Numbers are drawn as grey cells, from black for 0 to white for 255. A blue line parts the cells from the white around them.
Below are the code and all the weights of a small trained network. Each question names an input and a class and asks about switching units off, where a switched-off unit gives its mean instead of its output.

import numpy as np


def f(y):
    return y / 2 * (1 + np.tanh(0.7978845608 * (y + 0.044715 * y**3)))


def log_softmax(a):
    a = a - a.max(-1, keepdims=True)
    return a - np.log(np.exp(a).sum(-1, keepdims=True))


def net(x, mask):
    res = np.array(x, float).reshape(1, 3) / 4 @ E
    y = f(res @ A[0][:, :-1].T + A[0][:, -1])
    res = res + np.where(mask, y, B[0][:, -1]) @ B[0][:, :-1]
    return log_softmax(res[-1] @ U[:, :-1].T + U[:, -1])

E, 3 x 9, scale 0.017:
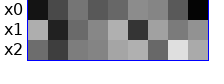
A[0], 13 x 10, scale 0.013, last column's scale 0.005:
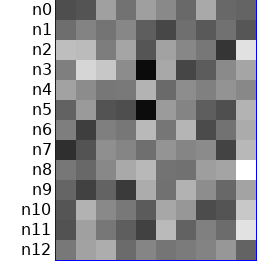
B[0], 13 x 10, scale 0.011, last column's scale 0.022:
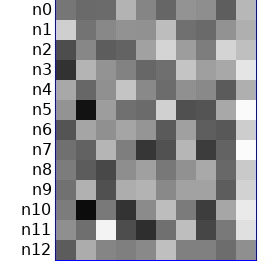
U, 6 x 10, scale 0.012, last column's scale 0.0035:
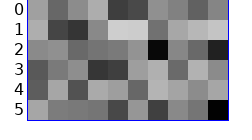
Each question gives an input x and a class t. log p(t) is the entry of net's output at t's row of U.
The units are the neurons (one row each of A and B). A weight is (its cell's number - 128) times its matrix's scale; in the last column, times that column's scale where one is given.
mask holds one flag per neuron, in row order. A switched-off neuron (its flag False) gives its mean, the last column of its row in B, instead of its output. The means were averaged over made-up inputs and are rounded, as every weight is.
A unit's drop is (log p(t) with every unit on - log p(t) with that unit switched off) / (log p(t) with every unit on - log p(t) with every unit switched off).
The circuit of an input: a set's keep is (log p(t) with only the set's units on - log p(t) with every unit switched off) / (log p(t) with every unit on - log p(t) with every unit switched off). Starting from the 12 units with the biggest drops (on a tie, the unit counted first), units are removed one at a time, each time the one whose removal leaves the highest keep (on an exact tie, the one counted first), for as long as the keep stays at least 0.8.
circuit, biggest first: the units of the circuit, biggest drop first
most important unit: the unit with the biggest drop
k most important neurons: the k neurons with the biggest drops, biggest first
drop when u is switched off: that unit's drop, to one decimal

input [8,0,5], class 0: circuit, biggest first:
(n0, n2)
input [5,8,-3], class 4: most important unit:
n9
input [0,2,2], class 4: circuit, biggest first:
(n5, n11)
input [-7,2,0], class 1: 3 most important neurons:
(n7, n11, n3)
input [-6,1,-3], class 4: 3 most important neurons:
(n5, n10, n1)
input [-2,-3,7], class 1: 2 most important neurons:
(n7, n3)
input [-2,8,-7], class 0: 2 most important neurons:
(n3, n2)
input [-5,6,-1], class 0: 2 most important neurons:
(n10, n2)
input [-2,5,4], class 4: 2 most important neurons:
(n5, n10)
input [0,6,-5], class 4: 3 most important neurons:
(n7, n11, n5)
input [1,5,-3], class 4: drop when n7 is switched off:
0.2
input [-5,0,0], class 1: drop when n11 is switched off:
0.3
